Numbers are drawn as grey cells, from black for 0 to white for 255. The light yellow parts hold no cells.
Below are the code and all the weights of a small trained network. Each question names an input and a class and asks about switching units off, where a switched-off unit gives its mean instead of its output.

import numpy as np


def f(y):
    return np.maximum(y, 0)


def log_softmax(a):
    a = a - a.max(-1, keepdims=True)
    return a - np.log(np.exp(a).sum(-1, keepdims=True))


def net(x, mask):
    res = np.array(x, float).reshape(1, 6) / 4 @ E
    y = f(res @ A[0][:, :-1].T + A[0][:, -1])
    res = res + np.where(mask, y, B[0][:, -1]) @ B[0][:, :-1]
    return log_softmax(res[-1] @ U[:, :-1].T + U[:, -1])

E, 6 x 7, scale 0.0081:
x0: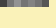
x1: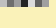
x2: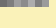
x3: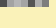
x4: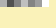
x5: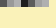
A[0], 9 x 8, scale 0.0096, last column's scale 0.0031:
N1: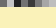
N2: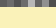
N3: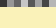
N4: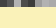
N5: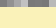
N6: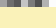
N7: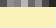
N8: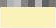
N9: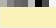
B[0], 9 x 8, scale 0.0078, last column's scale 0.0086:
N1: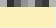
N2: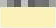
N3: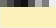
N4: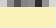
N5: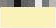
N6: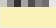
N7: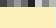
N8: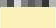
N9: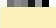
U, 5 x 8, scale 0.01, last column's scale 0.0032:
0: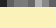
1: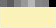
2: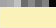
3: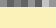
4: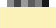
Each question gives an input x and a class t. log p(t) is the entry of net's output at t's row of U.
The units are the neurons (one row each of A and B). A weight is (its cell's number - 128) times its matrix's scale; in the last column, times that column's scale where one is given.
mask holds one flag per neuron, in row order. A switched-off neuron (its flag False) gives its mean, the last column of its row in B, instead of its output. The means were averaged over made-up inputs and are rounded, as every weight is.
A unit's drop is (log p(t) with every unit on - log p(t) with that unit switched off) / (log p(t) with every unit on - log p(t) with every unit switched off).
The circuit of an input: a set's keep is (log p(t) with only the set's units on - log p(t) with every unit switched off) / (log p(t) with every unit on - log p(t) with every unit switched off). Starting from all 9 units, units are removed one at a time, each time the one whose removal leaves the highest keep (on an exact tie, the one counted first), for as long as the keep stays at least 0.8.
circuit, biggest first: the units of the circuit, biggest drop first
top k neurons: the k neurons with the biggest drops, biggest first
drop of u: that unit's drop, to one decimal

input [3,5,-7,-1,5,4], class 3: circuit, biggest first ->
[N9 N6]
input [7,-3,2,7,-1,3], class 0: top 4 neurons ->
[N9 N7 N6 N3]
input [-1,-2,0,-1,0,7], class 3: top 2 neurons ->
[N9 N6]
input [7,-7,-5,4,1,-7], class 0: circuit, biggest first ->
[N7 N9]
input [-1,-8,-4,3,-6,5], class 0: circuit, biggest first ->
[N9]
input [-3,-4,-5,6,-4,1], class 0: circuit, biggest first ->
[N9 N7]
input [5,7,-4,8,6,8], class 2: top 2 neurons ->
[N3 N8]
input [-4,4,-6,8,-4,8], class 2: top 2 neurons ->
[N9 N6]
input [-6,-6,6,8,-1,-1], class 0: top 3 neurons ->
[N9 N7 N3]
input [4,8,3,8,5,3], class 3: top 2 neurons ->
[N9 N4]
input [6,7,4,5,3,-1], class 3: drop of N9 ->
0.3
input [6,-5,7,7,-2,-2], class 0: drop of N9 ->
0.0
